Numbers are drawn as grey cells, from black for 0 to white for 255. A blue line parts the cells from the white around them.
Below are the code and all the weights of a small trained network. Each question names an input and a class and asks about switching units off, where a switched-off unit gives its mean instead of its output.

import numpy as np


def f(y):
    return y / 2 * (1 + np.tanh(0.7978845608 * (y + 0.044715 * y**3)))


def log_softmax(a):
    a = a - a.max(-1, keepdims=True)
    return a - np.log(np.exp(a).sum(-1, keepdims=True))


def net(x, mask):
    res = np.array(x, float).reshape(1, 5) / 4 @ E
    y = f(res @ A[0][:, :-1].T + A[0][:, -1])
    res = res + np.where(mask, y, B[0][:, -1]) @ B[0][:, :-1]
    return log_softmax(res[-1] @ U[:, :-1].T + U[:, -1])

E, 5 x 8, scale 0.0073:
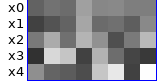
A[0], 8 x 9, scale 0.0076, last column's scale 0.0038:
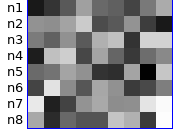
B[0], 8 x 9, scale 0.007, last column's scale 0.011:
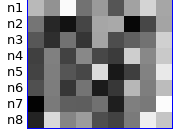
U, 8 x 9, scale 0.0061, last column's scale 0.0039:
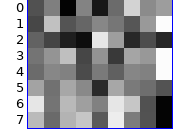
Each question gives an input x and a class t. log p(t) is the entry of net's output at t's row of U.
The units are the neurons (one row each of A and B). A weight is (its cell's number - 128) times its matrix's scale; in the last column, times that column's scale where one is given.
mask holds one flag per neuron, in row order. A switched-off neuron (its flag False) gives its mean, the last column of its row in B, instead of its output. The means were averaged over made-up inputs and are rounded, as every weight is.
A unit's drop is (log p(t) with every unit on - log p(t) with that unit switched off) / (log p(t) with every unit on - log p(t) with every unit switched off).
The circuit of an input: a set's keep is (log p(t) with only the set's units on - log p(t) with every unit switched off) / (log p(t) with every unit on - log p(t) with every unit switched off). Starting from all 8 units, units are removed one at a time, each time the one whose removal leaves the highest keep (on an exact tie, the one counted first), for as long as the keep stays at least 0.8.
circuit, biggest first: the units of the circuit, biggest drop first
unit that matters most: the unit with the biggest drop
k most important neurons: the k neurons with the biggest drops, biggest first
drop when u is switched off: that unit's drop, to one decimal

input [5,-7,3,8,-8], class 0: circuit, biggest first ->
n6
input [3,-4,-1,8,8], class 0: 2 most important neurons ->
n6, n4
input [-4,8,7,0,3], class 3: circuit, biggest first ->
n1, n2
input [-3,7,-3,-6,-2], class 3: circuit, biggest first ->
n1, n6
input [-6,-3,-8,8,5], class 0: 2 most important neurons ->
n6, n4
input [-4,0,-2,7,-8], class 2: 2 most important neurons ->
n5, n2
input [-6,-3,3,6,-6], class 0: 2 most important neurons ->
n4, n6
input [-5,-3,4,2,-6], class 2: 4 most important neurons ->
n2, n5, n8, n1
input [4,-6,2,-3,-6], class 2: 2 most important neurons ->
n2, n5
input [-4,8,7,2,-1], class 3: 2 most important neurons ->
n1, n2
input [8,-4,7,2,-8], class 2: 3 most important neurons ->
n2, n5, n8
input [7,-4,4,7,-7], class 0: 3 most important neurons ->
n4, n6, n3
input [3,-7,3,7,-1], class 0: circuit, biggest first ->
n6, n4
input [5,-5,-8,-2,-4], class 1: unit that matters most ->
n8
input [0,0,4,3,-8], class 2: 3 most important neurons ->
n2, n5, n8
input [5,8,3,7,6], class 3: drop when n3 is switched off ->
0.2
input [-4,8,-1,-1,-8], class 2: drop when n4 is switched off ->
0.0
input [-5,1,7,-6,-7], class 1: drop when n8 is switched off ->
-0.4
